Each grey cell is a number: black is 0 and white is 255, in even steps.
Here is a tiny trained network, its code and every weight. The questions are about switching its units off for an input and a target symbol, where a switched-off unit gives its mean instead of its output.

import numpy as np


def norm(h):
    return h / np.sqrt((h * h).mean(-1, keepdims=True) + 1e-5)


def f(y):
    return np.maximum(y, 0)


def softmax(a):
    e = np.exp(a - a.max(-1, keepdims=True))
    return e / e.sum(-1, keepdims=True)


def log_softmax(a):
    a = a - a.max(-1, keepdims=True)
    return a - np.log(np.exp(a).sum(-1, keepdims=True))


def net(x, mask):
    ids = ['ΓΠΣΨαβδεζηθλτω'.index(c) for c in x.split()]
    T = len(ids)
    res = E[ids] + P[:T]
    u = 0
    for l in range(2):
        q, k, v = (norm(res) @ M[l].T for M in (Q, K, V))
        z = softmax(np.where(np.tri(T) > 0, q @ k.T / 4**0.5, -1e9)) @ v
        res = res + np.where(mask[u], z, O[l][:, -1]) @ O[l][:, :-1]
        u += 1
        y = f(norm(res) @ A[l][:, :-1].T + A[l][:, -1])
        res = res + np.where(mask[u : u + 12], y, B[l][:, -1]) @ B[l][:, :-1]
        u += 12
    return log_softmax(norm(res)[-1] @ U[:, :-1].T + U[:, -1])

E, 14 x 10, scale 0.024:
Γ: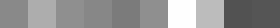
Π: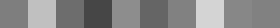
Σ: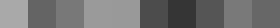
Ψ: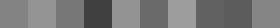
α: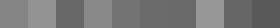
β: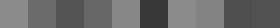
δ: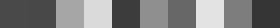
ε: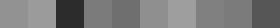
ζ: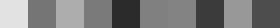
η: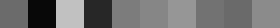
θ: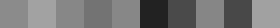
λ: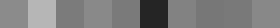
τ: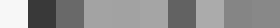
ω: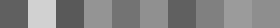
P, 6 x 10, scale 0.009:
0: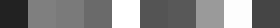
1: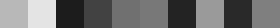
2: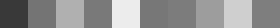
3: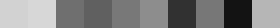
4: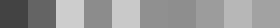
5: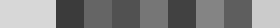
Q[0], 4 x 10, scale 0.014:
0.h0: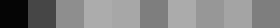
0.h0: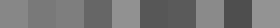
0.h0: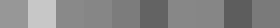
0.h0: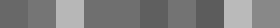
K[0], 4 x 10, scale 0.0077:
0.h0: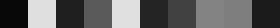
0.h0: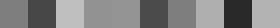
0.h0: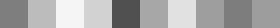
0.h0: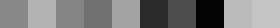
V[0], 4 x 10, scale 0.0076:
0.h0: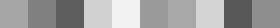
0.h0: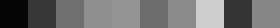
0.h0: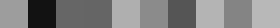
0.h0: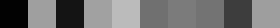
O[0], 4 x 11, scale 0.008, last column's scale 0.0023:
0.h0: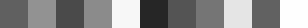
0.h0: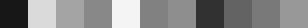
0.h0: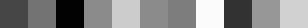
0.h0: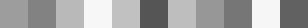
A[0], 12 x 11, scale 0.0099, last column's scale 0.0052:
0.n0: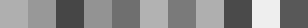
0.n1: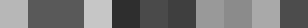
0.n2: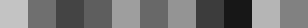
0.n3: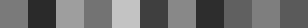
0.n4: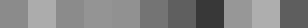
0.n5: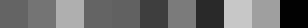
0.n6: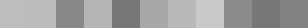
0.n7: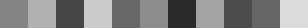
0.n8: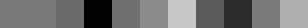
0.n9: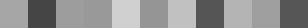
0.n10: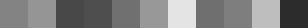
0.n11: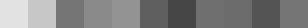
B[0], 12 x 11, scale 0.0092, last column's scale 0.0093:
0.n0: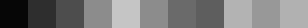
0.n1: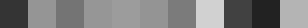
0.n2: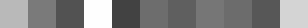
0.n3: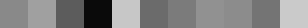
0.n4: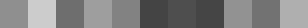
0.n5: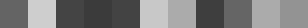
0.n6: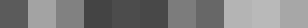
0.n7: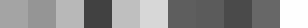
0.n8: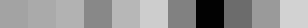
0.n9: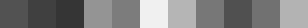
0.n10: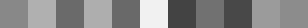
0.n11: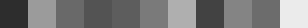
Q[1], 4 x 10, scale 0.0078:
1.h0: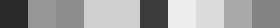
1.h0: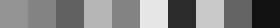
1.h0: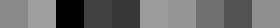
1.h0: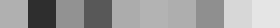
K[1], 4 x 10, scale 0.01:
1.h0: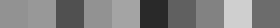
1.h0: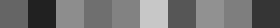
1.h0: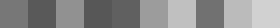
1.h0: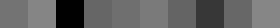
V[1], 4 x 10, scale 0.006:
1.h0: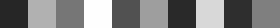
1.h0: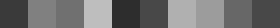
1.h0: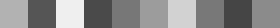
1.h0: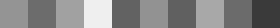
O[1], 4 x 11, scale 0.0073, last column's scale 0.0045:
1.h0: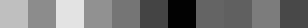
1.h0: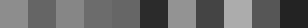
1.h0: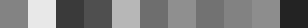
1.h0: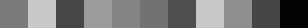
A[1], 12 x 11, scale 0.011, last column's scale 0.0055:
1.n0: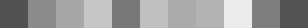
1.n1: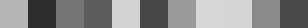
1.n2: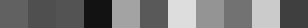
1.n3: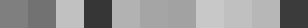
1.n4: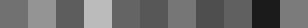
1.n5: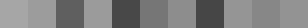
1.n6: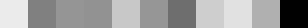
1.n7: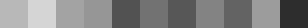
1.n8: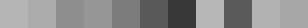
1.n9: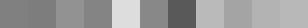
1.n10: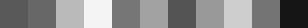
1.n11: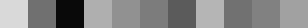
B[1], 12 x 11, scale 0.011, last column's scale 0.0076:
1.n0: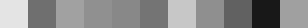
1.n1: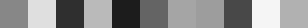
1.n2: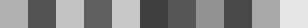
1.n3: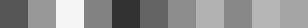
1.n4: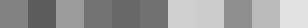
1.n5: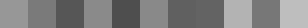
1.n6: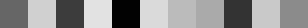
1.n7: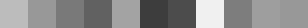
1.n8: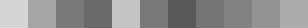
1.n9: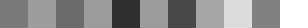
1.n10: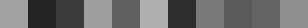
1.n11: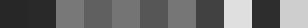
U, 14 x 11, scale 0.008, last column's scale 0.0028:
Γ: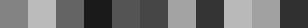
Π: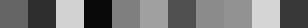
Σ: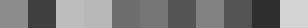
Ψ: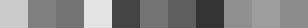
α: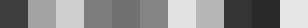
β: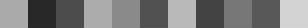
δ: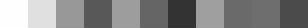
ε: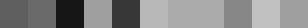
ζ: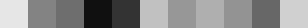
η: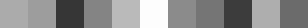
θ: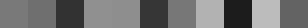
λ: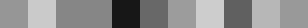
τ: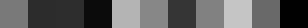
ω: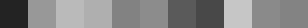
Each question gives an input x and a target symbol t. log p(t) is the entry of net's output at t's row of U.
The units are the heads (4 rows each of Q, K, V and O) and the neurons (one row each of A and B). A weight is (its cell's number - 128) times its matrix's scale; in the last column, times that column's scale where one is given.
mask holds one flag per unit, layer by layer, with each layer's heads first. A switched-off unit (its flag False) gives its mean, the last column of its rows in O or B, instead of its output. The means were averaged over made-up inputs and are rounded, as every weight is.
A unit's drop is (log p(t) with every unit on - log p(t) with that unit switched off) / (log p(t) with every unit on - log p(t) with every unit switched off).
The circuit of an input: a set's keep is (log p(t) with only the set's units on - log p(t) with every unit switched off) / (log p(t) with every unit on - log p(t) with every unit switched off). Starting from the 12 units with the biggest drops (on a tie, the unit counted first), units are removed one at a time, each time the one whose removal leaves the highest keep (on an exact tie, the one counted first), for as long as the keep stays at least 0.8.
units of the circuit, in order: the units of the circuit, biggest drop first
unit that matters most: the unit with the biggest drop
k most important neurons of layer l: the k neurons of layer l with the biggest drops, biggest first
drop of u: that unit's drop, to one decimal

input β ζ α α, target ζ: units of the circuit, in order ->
[0.h0]
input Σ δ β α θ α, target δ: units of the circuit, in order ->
[1.h0; 1.n7]
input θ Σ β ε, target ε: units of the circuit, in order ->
[0.h0; 0.n0; 1.n4; 0.n1]
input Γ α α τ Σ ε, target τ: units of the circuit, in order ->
[0.h0; 1.n11]
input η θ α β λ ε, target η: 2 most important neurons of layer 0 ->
[0.n8; 0.n7]
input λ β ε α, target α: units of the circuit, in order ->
[0.n11; 0.n1; 0.h0]
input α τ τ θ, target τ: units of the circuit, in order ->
[0.h0; 1.n11]
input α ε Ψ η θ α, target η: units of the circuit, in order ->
[0.h0; 0.n8]
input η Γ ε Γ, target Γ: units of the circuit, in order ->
[0.h0; 0.n6]
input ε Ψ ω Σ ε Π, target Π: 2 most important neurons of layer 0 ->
[0.n0; 0.n2]
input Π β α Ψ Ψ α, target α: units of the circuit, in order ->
[0.n1; 0.h0]
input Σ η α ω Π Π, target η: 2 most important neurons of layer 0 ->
[0.n8; 0.n0]
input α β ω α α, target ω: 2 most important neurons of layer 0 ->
[0.n2; 0.n3]
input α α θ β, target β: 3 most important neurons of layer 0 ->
[0.n2; 0.n11; 0.n0]
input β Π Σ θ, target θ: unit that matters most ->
0.n0
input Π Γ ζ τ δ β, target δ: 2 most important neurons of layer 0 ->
[0.n0; 0.n8]
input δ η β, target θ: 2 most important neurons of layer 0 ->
[0.n7; 0.n3]
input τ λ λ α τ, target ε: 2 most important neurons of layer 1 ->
[1.n1; 1.n6]
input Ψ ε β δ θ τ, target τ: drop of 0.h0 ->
0.1
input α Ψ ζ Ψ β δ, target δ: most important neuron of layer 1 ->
[1.n8]
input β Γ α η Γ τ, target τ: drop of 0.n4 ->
0.0
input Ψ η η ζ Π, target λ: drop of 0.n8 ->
0.1
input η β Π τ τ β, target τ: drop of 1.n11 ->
0.3
